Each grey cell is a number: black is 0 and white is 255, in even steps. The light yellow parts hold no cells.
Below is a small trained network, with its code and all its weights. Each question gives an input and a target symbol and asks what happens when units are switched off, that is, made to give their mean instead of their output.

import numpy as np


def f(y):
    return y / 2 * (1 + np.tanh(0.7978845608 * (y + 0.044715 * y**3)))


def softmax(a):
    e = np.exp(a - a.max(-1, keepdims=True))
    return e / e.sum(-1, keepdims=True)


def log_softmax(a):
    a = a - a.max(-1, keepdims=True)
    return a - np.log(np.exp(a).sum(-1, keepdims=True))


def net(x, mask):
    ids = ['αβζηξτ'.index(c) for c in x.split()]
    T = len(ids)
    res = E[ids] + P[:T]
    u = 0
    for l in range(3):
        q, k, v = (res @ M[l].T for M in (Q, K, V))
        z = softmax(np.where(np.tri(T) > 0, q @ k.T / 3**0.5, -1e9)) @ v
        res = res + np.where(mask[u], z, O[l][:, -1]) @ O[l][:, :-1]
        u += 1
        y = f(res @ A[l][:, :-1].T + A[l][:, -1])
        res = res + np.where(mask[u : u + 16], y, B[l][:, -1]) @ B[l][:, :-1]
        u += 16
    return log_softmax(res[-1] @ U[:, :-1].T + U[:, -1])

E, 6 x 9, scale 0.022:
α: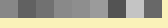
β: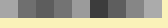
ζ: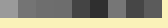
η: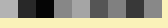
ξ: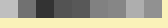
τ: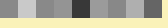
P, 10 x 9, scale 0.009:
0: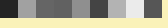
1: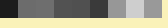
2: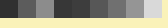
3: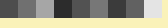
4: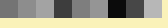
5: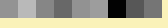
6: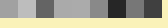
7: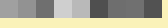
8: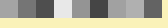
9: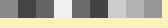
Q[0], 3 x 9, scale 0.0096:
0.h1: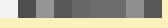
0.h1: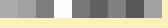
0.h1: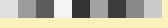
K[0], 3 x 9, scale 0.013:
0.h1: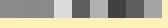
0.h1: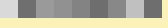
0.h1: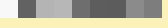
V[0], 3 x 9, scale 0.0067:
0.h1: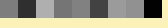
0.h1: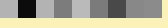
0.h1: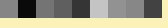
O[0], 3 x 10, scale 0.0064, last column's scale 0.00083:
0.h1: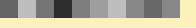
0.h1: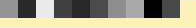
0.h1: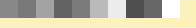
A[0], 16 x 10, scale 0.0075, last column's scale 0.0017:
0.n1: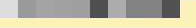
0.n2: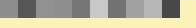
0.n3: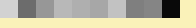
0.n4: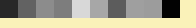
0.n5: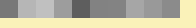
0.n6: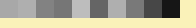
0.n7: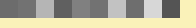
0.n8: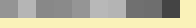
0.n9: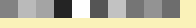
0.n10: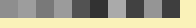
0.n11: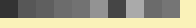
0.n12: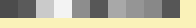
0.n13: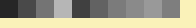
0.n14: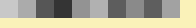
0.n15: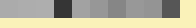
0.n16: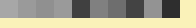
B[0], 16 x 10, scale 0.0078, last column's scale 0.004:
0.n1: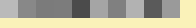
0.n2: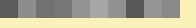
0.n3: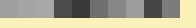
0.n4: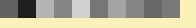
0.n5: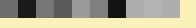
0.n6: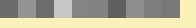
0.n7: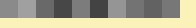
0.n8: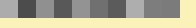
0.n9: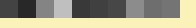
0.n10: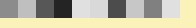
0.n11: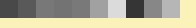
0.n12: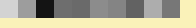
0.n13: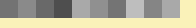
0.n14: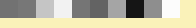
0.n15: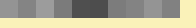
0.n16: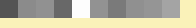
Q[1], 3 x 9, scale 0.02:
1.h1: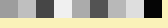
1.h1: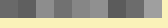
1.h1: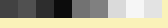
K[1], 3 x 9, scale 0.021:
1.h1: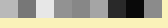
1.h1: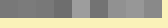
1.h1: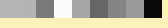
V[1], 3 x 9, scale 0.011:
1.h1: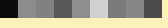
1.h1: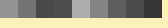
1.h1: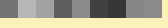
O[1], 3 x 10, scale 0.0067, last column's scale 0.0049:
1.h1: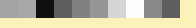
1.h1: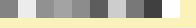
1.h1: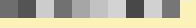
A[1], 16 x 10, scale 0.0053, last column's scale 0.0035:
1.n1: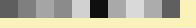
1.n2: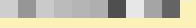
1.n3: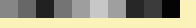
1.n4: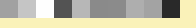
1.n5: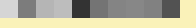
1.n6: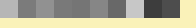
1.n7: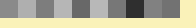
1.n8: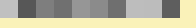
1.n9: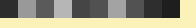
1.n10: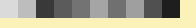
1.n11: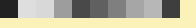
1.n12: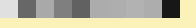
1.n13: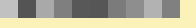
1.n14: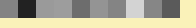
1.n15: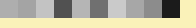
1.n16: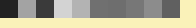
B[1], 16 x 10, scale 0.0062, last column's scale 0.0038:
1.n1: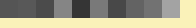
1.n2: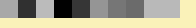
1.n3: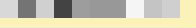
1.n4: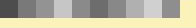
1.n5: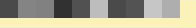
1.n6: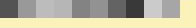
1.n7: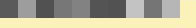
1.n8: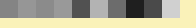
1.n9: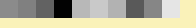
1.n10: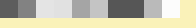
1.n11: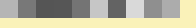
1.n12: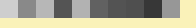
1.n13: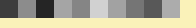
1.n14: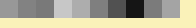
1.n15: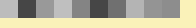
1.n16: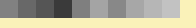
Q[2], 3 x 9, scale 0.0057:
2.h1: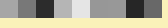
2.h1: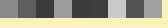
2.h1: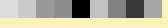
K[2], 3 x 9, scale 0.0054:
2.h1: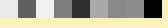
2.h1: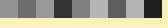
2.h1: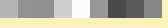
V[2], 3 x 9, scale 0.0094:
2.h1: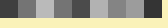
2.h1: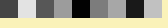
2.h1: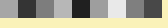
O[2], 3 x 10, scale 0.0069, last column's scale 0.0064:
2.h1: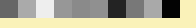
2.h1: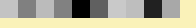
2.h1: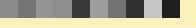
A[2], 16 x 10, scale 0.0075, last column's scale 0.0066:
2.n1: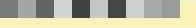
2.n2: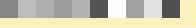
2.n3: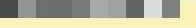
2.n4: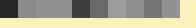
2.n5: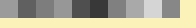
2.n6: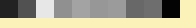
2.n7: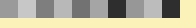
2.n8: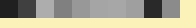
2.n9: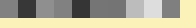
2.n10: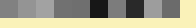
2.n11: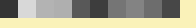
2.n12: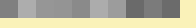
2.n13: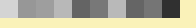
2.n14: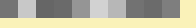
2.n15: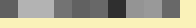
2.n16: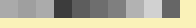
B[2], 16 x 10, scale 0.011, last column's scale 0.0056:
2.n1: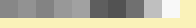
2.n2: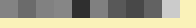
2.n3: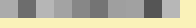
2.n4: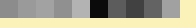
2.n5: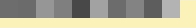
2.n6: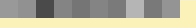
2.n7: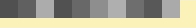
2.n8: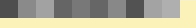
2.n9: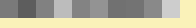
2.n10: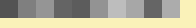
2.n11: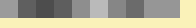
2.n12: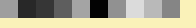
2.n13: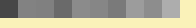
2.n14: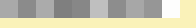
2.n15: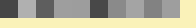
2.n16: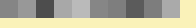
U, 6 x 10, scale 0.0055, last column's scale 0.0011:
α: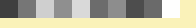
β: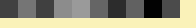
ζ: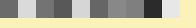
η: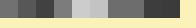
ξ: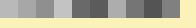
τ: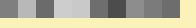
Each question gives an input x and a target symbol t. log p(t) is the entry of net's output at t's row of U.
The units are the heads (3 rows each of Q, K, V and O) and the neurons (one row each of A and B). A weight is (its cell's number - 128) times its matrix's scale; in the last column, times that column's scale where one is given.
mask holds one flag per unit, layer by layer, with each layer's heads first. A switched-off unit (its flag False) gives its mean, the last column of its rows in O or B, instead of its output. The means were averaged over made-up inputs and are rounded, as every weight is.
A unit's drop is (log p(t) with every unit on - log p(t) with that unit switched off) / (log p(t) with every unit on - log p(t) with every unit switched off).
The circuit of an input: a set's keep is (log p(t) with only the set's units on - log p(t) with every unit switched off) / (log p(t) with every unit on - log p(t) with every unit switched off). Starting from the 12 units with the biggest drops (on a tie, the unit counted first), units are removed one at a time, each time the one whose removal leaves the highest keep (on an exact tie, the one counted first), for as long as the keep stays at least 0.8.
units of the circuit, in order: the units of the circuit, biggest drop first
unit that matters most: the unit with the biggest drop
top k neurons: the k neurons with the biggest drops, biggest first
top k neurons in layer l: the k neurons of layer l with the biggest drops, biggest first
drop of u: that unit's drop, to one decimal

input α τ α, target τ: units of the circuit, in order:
[1.h1; 2.n1; 2.h1]
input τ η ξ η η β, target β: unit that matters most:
1.h1
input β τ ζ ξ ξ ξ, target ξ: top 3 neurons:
[0.n14; 0.n10; 2.n2]
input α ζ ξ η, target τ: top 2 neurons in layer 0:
[0.n11; 0.n4]
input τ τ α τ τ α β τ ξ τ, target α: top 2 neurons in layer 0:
[0.n5; 0.n11]
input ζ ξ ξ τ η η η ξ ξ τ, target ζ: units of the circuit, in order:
[1.h1; 1.n9]
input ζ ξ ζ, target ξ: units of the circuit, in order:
[2.h1; 0.h1]
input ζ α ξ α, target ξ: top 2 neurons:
[0.n10; 2.n2]
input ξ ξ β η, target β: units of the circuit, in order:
[1.h1; 0.h1; 2.n14]
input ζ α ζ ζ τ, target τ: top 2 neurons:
[0.n5; 2.n1]
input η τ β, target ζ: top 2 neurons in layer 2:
[2.n2; 2.n9]
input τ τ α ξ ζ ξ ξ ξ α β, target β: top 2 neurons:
[0.n14; 2.n14]
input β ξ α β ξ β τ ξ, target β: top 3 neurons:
[0.n14; 0.n10; 2.n14]
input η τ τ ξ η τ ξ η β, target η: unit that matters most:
0.n14
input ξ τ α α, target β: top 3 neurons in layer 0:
[0.n5; 0.n14; 0.n10]
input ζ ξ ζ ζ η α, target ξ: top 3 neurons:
[0.n14; 0.n10; 2.n2]
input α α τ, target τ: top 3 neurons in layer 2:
[2.n1; 2.n15; 2.n16]
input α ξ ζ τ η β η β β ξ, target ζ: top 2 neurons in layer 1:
[1.n9; 1.n10]
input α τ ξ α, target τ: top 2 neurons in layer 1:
[1.n10; 1.n9]
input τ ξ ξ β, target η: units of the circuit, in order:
[1.h1]
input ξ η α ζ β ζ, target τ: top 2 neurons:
[0.n11; 1.n10]
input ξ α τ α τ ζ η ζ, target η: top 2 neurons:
[0.n5; 0.n10]
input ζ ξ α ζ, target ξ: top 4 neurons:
[0.n14; 0.n10; 2.n2; 1.n4]
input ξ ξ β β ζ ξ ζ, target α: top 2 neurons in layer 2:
[2.n8; 2.n13]
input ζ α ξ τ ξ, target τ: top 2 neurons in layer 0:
[0.n14; 0.n11]
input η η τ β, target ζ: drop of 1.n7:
0.0
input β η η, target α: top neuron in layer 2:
[2.n3]
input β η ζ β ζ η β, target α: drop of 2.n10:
0.1
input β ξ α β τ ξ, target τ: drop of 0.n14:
0.4
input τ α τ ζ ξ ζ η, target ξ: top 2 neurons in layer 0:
[0.n10; 0.n16]
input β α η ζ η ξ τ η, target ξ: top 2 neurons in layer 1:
[1.n4; 1.n3]
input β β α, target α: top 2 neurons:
[2.n8; 0.n11]
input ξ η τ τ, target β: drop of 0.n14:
0.2
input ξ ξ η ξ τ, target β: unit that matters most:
0.n5
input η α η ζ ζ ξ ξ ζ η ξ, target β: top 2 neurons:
[0.n14; 0.n10]
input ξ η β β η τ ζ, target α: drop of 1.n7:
-0.1
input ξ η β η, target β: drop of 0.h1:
0.2
